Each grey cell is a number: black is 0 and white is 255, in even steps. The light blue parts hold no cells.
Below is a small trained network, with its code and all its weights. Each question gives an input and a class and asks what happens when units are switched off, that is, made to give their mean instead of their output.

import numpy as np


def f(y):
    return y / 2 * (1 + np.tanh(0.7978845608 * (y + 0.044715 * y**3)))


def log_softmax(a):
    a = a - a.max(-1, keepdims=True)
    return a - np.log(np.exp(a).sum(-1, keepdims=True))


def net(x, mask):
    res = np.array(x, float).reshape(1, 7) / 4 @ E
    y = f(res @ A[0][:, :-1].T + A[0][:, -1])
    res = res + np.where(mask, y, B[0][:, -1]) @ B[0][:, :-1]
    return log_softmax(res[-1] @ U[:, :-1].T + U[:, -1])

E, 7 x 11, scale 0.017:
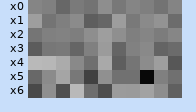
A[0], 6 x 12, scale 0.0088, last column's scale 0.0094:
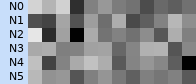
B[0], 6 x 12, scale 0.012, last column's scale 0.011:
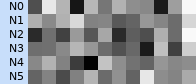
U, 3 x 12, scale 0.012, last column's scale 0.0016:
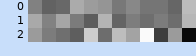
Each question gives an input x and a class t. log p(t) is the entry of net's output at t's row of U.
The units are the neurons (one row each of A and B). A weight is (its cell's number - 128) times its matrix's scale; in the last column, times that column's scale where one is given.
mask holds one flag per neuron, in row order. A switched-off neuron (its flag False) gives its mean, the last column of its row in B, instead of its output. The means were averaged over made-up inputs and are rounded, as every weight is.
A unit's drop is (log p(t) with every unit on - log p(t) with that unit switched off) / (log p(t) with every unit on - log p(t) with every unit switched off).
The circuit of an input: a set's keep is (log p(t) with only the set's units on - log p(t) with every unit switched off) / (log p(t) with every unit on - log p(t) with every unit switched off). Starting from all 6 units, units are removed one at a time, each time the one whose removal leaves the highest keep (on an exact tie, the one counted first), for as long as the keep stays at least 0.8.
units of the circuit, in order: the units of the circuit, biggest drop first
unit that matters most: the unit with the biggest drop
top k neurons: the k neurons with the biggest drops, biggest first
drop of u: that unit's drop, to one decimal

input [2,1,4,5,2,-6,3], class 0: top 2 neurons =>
(N3 N0)
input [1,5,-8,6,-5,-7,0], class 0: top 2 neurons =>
(N0 N2)
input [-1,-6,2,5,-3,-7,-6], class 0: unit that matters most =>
N2
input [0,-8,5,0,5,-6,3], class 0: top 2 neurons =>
(N3 N0)
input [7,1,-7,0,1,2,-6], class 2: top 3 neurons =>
(N0 N5 N3)
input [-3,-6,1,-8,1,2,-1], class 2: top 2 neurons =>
(N2 N3)
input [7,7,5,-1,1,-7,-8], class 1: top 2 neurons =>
(N4 N2)
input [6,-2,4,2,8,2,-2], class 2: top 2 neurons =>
(N0 N5)
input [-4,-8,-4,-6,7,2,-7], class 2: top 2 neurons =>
(N0 N5)
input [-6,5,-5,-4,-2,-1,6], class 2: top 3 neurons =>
(N2 N3 N1)
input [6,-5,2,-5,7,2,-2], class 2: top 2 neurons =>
(N0 N5)
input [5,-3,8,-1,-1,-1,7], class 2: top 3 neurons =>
(N2 N3 N1)
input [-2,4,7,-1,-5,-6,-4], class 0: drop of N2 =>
0.2
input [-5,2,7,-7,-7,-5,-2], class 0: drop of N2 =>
0.2
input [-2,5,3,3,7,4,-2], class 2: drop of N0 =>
0.4
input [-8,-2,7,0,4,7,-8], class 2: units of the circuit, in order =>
(N0)
